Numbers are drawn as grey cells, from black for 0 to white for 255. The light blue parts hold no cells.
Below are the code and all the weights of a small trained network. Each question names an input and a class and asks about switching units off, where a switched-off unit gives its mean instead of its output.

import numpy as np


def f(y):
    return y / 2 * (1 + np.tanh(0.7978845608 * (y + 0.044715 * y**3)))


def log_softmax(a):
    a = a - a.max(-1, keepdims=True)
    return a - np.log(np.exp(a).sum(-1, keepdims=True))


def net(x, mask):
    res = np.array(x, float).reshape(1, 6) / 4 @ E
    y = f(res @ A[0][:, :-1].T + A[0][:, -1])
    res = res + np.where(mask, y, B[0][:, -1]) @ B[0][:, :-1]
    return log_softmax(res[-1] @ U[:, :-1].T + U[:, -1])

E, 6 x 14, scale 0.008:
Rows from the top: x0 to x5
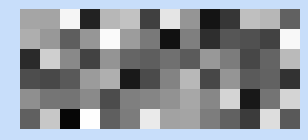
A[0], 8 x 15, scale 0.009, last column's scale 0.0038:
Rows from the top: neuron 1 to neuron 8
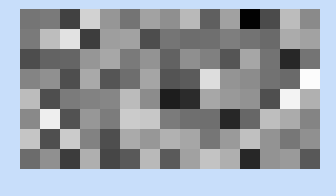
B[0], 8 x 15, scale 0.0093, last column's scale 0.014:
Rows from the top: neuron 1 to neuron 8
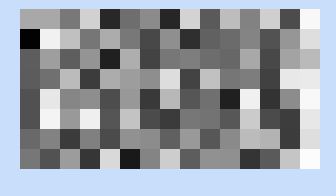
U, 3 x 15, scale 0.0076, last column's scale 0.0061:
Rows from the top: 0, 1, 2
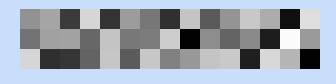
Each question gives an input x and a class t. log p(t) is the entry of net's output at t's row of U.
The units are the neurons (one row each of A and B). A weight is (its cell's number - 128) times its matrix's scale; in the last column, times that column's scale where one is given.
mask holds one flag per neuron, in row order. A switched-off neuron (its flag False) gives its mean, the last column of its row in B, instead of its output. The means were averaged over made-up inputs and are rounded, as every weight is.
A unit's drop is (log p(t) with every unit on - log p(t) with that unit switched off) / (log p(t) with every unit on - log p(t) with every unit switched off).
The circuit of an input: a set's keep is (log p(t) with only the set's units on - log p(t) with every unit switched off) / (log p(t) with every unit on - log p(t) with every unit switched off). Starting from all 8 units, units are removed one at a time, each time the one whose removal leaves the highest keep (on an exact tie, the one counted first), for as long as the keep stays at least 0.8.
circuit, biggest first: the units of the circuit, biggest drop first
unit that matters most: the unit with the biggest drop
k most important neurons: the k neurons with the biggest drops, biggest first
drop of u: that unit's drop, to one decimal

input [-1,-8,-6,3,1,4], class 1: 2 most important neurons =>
(neuron 1; neuron 4)
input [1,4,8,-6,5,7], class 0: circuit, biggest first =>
(neuron 1)
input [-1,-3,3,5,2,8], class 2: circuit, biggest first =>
(neuron 8; neuron 1; neuron 5)
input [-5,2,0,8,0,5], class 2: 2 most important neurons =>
(neuron 8; neuron 1)
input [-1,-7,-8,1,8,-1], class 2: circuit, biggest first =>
(neuron 6; neuron 5)
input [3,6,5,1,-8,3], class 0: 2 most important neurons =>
(neuron 4; neuron 8)
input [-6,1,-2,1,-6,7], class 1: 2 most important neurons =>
(neuron 4; neuron 8)
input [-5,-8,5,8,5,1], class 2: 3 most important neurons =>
(neuron 5; neuron 1; neuron 2)
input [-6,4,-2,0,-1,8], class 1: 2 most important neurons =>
(neuron 8; neuron 4)
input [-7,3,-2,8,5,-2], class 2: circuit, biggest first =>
(neuron 1; neuron 8; neuron 6)
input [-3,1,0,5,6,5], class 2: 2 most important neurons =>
(neuron 8; neuron 1)
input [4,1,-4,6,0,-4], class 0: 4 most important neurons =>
(neuron 8; neuron 4; neuron 7; neuron 5)
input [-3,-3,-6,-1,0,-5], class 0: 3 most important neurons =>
(neuron 8; neuron 7; neuron 2)
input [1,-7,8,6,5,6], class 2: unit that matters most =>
neuron 5
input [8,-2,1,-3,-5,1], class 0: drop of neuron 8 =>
0.5
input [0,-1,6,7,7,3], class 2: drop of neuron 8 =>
0.3
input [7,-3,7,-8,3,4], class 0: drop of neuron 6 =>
0.8
